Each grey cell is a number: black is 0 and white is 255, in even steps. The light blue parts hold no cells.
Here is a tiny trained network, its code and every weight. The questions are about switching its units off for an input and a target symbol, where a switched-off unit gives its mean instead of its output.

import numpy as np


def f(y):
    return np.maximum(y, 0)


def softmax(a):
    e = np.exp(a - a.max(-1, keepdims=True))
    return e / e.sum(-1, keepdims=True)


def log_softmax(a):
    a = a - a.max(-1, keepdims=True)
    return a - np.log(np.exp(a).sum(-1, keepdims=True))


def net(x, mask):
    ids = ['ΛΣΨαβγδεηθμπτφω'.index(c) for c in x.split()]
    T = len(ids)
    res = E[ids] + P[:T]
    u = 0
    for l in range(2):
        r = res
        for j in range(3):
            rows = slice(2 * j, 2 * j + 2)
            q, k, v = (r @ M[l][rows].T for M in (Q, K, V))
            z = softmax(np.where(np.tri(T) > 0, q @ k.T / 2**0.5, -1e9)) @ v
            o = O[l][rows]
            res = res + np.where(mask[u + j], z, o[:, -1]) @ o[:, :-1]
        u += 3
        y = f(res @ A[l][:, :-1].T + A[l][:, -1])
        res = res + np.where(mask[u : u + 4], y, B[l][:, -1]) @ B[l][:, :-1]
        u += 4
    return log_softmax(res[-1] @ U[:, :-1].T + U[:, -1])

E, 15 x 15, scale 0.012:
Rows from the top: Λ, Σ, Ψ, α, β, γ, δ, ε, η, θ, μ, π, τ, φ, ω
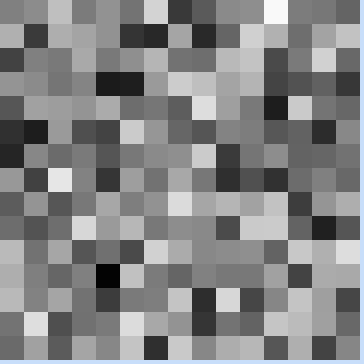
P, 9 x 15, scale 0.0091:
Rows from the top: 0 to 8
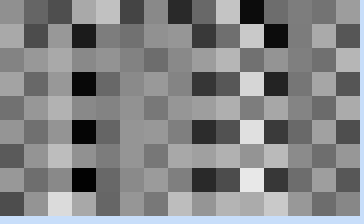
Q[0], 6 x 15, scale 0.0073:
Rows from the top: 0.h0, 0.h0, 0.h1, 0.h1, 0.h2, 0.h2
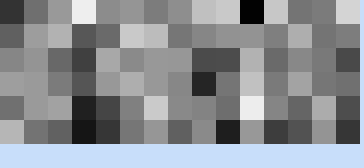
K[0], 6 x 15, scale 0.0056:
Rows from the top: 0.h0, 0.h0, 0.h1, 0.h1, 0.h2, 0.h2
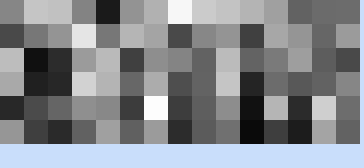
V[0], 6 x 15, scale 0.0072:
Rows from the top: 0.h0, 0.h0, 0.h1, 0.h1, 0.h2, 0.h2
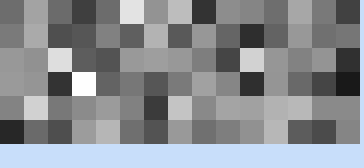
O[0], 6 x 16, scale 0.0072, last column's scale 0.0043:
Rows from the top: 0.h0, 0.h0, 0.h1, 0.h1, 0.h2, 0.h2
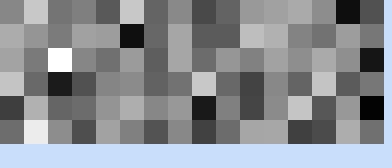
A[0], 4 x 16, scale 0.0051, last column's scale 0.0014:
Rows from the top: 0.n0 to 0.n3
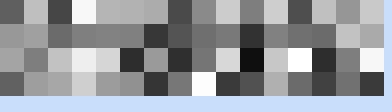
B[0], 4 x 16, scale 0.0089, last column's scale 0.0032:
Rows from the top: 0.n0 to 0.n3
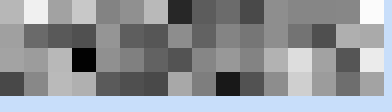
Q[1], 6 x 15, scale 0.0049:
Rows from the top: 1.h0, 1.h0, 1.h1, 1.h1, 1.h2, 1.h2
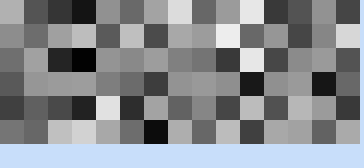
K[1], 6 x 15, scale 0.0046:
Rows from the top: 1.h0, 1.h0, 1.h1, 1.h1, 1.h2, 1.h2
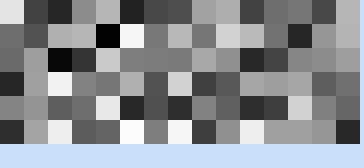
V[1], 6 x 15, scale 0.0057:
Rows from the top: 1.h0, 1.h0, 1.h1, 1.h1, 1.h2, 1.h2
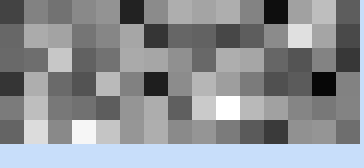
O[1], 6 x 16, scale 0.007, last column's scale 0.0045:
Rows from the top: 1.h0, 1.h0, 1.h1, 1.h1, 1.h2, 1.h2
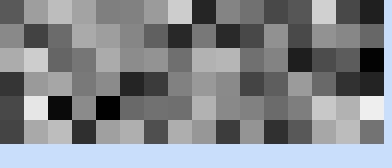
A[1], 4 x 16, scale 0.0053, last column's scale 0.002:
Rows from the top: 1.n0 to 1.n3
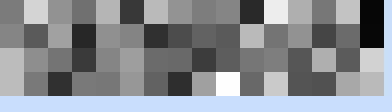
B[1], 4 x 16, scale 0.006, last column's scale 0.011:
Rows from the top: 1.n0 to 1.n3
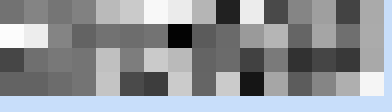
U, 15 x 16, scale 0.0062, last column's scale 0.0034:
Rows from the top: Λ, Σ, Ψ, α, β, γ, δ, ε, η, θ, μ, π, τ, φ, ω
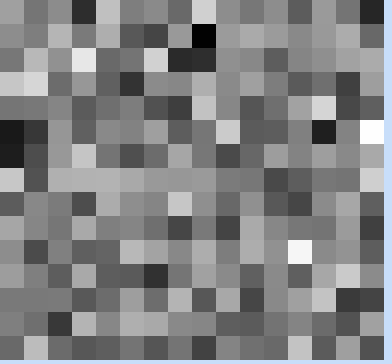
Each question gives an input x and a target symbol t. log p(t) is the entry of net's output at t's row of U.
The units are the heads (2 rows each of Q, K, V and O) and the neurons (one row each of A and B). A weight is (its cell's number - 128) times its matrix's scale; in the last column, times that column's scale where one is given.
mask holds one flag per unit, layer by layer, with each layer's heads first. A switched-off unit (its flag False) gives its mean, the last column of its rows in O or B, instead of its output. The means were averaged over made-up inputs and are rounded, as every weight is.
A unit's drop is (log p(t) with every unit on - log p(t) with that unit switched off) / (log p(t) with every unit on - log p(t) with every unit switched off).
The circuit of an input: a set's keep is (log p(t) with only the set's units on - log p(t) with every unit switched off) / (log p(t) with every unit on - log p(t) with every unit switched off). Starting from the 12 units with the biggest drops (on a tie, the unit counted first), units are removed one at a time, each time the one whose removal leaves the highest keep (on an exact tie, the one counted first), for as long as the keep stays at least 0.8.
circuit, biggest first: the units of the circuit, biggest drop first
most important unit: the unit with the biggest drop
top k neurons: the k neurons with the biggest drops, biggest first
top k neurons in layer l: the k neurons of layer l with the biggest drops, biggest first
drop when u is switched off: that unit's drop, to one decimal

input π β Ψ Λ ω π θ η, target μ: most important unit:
1.h1
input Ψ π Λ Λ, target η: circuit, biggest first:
[1.h2 0.n0]
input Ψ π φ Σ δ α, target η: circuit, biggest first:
[1.h2 0.n0]
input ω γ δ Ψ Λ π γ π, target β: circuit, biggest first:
[0.h1 1.h1 0.h2 0.n1]
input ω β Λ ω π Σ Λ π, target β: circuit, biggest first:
[1.h1 0.h1 0.h2]
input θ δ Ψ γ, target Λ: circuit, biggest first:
[1.n1 0.n3 1.h2 0.h1]
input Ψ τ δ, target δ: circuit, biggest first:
[0.n3 1.h0]
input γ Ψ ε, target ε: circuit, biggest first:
[0.h1 1.h2 1.h1 0.h2]
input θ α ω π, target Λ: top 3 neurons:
[0.n3 1.n1 0.n0]
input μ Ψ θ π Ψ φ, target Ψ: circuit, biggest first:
[0.n2 1.h0 0.h1 1.n3]
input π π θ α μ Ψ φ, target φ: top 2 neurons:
[1.n0 0.n0]
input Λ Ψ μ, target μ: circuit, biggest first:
[0.n2 0.h1 1.n0 0.h2]
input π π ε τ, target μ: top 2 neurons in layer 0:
[0.n0 0.n1]
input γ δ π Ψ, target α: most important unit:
0.h2
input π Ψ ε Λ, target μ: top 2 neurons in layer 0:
[0.n0 0.n1]
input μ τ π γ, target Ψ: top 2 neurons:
[0.n2 1.n3]
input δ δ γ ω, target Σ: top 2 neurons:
[0.n3 1.n1]
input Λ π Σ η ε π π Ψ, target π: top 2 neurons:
[0.n2 1.n3]
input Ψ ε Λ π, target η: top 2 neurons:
[0.n0 1.n2]
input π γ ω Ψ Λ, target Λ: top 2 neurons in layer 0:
[0.n2 0.n0]
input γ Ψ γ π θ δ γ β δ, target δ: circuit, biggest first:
[0.n3]
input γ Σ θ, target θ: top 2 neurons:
[0.n3 1.n1]
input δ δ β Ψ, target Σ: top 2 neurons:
[0.n3 1.n1]
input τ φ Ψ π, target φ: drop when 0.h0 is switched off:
0.1
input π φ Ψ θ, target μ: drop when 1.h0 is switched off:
0.3
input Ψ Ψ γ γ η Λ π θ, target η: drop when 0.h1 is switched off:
0.2
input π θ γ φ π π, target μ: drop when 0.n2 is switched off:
0.0
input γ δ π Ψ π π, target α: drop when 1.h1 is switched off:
0.1
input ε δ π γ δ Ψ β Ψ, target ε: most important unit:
1.h2
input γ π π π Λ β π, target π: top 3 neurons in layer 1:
[1.n3 1.n0 1.n2]
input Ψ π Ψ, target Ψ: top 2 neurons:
[0.n0 1.n3]
